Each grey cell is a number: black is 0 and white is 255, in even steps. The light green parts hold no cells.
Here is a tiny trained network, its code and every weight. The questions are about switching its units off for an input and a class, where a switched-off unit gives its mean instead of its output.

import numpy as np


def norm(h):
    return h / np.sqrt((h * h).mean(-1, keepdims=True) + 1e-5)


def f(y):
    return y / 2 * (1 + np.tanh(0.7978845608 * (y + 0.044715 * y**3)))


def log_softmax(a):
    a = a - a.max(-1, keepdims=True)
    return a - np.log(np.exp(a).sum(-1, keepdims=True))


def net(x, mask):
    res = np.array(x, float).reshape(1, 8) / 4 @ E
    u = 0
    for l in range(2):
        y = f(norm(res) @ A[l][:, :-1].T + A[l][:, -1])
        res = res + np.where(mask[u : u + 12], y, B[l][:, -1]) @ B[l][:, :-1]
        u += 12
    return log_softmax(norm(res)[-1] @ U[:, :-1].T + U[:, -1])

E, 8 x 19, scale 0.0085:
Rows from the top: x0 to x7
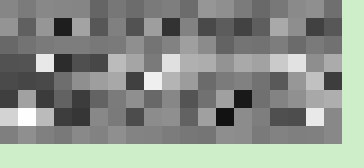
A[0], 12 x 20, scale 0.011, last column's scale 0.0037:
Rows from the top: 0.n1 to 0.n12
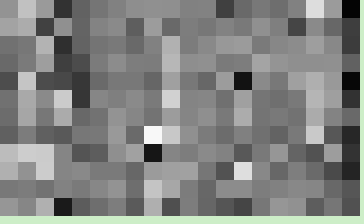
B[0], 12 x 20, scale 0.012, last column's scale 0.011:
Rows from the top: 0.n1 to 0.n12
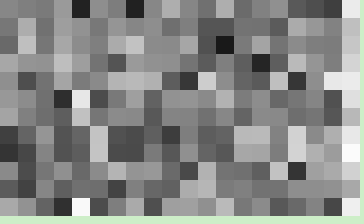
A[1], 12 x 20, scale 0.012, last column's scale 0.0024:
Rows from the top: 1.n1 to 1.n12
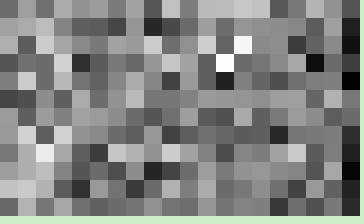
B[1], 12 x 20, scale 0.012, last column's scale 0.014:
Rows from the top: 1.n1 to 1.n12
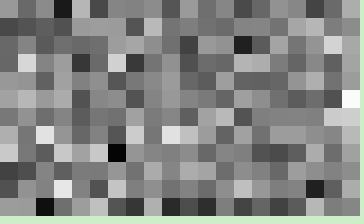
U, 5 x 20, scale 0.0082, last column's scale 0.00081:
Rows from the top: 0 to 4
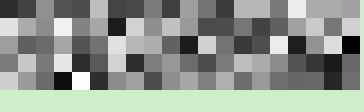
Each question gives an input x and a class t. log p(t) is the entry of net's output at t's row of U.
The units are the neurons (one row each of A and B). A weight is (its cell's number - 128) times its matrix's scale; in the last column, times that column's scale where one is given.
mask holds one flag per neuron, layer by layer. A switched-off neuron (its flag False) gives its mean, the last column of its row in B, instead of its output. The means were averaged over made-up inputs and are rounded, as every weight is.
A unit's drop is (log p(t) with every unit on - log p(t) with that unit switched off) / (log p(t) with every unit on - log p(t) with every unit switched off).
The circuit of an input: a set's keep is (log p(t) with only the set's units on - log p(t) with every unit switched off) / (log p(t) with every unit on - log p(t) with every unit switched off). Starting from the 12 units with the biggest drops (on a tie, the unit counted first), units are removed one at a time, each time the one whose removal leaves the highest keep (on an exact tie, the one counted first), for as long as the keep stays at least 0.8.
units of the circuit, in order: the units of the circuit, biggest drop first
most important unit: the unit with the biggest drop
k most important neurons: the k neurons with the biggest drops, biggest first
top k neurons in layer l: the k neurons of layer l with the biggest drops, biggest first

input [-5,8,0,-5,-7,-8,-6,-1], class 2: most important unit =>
0.n8
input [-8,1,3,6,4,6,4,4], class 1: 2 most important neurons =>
[0.n4, 0.n3]
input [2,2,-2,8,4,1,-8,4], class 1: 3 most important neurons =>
[1.n9, 0.n1, 0.n3]
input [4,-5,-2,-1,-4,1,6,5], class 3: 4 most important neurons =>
[0.n1, 1.n11, 0.n12, 0.n8]
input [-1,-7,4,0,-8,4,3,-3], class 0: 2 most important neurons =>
[0.n9, 0.n12]
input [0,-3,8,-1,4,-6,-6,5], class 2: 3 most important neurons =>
[1.n3, 0.n1, 0.n9]
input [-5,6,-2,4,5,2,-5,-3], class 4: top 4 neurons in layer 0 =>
[0.n12, 0.n9, 0.n1, 0.n2]
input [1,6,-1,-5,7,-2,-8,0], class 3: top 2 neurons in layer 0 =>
[0.n9, 0.n12]
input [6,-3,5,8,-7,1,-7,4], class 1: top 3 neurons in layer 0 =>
[0.n8, 0.n1, 0.n4]
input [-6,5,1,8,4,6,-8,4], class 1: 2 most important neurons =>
[1.n9, 0.n1]
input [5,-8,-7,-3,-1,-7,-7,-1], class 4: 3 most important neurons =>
[1.n1, 0.n5, 0.n1]
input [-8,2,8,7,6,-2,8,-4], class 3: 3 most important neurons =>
[0.n1, 1.n11, 0.n9]
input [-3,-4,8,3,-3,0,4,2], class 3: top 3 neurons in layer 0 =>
[0.n1, 0.n12, 0.n8]
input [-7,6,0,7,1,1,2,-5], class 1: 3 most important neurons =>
[0.n3, 0.n4, 1.n9]
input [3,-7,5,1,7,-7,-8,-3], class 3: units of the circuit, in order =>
[0.n9, 1.n4]
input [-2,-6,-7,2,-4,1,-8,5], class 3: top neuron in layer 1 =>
[1.n4]
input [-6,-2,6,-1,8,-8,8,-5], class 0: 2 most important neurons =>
[0.n8, 0.n5]
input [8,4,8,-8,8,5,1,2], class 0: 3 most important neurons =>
[0.n8, 0.n4, 0.n3]
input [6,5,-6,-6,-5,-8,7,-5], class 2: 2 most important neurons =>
[0.n10, 0.n4]
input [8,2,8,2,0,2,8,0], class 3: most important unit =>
0.n1
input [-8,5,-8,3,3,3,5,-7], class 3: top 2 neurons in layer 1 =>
[1.n11, 1.n1]
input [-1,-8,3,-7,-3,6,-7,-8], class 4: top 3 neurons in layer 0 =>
[0.n1, 0.n4, 0.n3]
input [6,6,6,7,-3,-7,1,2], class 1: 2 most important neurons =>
[0.n3, 1.n9]
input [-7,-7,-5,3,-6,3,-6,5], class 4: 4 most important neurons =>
[1.n1, 0.n1, 0.n8, 0.n6]
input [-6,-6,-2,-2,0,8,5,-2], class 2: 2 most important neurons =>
[0.n5, 0.n12]
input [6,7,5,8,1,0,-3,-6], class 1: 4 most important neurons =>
[1.n9, 0.n3, 0.n6, 0.n4]
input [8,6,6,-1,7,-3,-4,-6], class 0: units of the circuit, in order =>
[0.n8]
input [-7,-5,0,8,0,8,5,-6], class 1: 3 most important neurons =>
[0.n4, 0.n3, 1.n9]
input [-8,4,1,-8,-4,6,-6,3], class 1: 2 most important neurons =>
[0.n1, 1.n8]
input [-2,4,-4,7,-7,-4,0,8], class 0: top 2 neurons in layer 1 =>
[1.n2, 1.n8]
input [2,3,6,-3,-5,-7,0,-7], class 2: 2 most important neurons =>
[0.n10, 0.n8]
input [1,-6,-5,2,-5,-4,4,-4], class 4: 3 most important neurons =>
[0.n6, 0.n8, 0.n7]
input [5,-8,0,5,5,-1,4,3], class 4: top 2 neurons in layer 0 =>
[0.n6, 0.n9]
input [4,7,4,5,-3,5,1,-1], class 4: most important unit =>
0.n12
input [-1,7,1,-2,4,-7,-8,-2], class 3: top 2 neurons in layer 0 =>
[0.n5, 0.n10]
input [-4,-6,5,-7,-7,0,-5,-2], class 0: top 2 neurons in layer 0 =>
[0.n4, 0.n3]
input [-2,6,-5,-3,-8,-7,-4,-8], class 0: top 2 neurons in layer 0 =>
[0.n5, 0.n9]
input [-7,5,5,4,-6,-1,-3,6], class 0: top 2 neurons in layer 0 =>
[0.n9, 0.n6]
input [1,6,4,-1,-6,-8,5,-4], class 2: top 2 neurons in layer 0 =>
[0.n10, 0.n8]
